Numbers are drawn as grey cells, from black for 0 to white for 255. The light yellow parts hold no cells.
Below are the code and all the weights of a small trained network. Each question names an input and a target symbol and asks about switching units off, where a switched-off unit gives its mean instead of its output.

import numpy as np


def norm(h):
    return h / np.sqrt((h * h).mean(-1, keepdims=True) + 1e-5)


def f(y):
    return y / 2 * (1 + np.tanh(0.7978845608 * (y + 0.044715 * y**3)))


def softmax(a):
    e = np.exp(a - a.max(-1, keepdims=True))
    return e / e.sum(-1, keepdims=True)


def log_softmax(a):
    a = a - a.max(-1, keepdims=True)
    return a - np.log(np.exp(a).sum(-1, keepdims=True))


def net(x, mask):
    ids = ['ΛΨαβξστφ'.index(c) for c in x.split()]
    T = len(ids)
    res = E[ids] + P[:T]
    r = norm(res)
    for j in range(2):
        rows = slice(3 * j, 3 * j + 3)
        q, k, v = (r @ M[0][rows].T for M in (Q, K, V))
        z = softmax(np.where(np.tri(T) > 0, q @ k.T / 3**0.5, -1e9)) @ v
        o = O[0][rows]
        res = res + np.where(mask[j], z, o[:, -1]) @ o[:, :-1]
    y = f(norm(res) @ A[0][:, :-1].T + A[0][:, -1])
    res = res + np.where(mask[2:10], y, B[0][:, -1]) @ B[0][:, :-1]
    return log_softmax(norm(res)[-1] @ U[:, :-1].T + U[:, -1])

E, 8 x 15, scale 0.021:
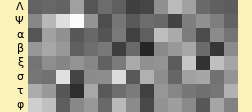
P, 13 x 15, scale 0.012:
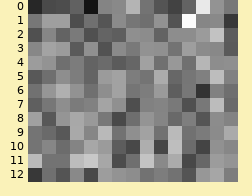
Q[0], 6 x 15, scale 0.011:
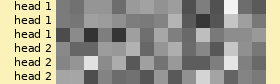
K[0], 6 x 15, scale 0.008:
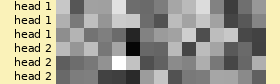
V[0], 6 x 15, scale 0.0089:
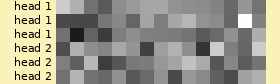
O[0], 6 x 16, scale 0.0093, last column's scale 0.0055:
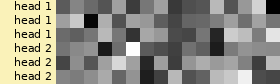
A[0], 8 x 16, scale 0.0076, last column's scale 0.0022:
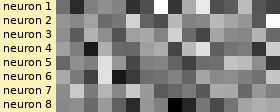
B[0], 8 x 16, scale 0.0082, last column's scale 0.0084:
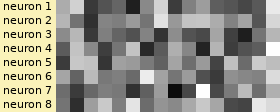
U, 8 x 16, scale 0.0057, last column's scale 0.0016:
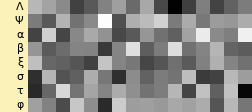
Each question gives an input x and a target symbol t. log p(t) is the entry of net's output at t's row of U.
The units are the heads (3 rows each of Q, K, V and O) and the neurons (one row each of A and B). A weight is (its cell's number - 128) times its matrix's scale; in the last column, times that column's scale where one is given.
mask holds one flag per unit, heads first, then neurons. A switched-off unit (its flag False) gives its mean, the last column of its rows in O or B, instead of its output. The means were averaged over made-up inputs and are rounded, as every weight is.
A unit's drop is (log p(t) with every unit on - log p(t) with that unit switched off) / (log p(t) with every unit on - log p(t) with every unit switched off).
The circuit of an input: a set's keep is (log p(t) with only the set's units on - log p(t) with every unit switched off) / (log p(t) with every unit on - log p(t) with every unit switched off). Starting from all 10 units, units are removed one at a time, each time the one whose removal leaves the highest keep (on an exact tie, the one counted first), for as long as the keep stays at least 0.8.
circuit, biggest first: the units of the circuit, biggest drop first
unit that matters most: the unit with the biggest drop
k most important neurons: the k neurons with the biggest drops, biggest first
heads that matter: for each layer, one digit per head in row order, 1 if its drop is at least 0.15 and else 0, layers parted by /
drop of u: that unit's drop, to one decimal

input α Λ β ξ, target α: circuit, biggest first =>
head 2; head 1
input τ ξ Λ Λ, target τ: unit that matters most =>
head 1
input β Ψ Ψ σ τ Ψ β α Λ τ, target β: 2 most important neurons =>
neuron 1; neuron 4
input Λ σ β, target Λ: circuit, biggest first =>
neuron 4; head 1; neuron 6
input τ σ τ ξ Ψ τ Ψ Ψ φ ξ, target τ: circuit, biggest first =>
head 1; neuron 5
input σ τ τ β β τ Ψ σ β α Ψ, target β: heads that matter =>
10
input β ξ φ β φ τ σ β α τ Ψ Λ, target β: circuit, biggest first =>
head 1; neuron 1
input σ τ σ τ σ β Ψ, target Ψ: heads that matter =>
11
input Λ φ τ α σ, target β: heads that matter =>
11
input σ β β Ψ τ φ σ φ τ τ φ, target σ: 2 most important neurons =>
neuron 4; neuron 8
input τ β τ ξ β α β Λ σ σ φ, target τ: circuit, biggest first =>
head 1; neuron 5; neuron 8
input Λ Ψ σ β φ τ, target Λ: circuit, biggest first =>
head 1; neuron 4; head 2; neuron 6
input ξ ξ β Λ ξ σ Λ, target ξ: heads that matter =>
01
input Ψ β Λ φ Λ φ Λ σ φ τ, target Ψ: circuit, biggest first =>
head 1
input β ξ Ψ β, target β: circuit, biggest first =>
head 1; neuron 4; neuron 1
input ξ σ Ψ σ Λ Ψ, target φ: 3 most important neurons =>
neuron 4; neuron 3; neuron 7
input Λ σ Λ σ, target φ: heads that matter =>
01
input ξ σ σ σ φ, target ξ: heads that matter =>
01
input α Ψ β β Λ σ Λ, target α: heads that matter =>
11
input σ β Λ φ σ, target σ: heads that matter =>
10
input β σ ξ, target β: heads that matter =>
10
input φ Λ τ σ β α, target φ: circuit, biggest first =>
head 2
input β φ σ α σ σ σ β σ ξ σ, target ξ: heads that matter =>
11
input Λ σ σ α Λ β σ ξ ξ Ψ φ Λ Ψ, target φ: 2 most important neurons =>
neuron 4; neuron 7
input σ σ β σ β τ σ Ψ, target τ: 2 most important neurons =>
neuron 5; neuron 4
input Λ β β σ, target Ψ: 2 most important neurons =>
neuron 1; neuron 2
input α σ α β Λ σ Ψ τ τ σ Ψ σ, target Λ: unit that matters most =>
neuron 3
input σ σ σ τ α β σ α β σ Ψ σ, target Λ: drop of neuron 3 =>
0.4
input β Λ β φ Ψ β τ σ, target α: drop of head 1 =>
0.2
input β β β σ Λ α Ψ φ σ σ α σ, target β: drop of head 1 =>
0.4
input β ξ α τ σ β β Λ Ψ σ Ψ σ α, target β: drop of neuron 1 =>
0.3
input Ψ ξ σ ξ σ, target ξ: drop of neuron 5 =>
0.1
